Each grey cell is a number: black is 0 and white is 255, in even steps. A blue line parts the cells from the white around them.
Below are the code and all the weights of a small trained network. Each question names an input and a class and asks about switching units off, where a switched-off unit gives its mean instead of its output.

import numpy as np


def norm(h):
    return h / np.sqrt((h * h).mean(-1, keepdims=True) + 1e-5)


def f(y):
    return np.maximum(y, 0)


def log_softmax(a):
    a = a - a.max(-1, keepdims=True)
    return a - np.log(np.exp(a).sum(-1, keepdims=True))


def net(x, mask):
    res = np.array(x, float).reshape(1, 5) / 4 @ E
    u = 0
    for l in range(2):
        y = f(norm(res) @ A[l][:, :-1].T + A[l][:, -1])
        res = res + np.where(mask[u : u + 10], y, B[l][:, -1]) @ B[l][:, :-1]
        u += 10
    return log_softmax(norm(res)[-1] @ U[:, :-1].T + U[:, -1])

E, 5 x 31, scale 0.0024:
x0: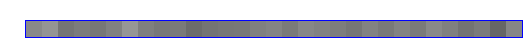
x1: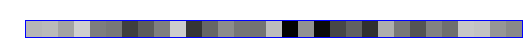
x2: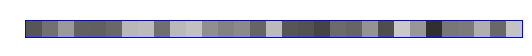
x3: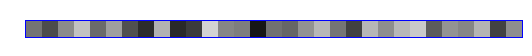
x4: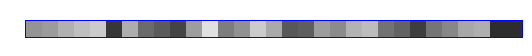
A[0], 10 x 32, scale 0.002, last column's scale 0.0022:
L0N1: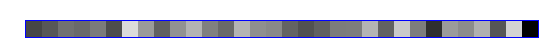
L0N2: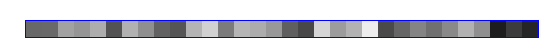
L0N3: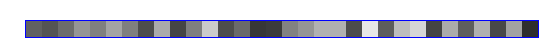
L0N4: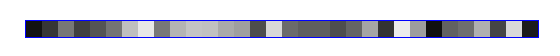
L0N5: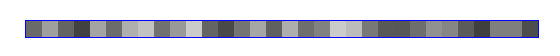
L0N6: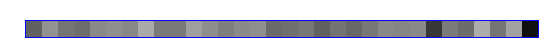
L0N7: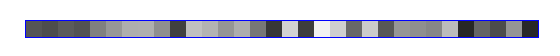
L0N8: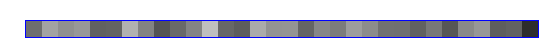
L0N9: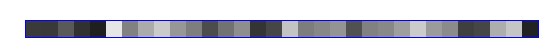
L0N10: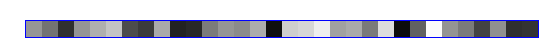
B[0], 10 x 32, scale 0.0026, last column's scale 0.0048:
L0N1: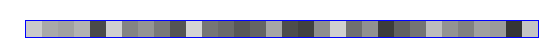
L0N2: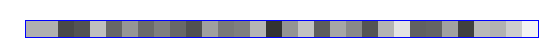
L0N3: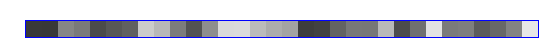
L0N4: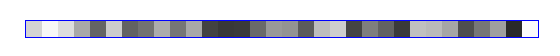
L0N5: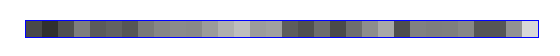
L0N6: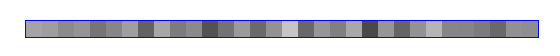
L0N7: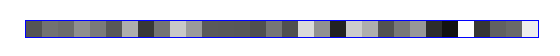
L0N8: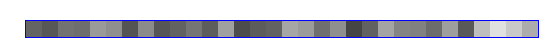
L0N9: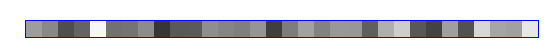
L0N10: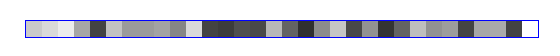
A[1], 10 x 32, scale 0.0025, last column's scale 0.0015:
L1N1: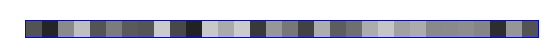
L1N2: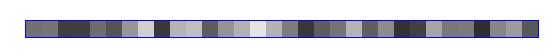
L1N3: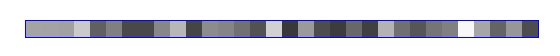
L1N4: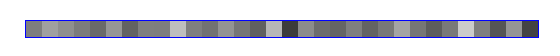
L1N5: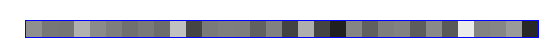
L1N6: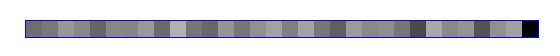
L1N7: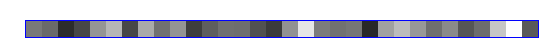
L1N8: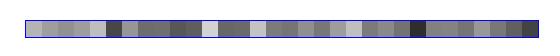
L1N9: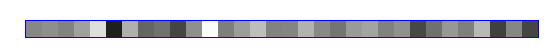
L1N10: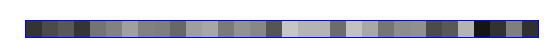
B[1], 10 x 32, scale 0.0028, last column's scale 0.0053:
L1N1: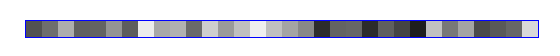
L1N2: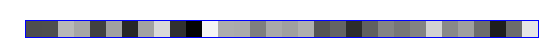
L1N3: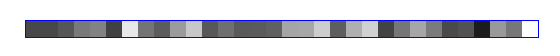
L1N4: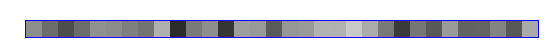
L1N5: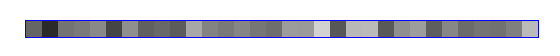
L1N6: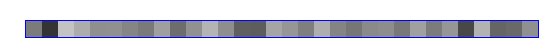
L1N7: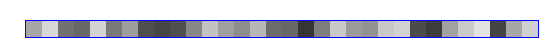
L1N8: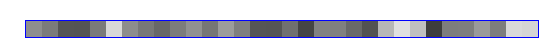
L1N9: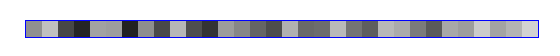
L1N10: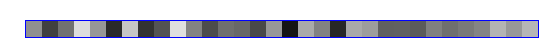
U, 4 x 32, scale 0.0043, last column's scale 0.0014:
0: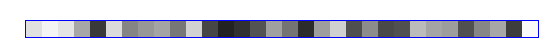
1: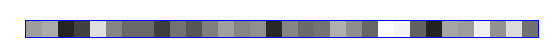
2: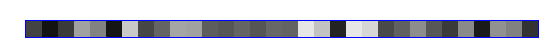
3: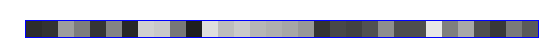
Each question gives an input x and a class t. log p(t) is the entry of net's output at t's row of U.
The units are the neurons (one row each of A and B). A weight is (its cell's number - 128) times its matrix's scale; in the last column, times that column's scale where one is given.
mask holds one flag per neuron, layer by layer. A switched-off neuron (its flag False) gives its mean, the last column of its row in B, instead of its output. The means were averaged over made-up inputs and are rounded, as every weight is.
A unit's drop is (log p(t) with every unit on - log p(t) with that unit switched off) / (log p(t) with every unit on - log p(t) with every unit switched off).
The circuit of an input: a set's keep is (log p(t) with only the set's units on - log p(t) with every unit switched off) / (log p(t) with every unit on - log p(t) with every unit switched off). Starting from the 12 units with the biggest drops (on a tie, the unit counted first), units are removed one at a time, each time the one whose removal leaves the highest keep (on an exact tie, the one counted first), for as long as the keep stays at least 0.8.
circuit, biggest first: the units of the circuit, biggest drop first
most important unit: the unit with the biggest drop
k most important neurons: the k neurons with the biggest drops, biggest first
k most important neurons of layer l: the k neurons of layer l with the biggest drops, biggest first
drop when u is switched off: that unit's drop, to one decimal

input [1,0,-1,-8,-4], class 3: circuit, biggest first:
(L1N2)
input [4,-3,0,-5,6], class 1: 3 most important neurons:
(L0N2, L1N9, L0N3)
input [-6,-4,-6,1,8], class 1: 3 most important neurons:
(L0N2, L0N4, L1N9)
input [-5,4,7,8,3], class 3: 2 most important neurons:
(L1N1, L0N3)
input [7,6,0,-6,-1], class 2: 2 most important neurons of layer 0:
(L0N3, L0N5)
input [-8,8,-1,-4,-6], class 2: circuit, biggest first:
(L1N3, L1N5)
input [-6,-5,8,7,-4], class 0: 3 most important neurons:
(L0N4, L0N1, L1N2)
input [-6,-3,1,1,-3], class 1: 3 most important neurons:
(L0N9, L1N7, L1N3)
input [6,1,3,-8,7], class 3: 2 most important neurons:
(L1N2, L0N9)
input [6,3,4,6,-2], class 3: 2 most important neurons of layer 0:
(L0N3, L0N10)
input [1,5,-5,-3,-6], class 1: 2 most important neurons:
(L1N7, L0N4)
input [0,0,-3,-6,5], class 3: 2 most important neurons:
(L1N2, L0N5)
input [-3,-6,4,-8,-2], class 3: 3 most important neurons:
(L1N2, L0N5, L1N3)
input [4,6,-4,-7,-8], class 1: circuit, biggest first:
(L1N7)
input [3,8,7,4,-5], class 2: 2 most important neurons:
(L1N3, L0N10)
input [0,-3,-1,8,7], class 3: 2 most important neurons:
(L0N3, L1N1)
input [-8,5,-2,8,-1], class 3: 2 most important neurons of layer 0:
(L0N7, L0N3)
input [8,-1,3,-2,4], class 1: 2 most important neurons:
(L0N2, L0N10)
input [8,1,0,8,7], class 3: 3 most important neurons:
(L1N1, L0N3, L0N9)
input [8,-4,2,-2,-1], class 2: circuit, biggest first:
(L0N7)
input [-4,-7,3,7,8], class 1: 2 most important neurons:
(L0N2, L1N9)
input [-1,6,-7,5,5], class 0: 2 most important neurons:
(L0N10, L0N7)
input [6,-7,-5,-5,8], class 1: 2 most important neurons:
(L0N2, L1N9)
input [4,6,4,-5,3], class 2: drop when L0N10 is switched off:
0.3
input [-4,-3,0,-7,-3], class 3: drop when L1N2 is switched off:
1.2
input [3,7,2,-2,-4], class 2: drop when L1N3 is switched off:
0.1
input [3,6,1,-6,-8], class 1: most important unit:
L1N7
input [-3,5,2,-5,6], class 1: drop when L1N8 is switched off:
0.1
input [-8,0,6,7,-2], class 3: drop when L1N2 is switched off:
-0.1
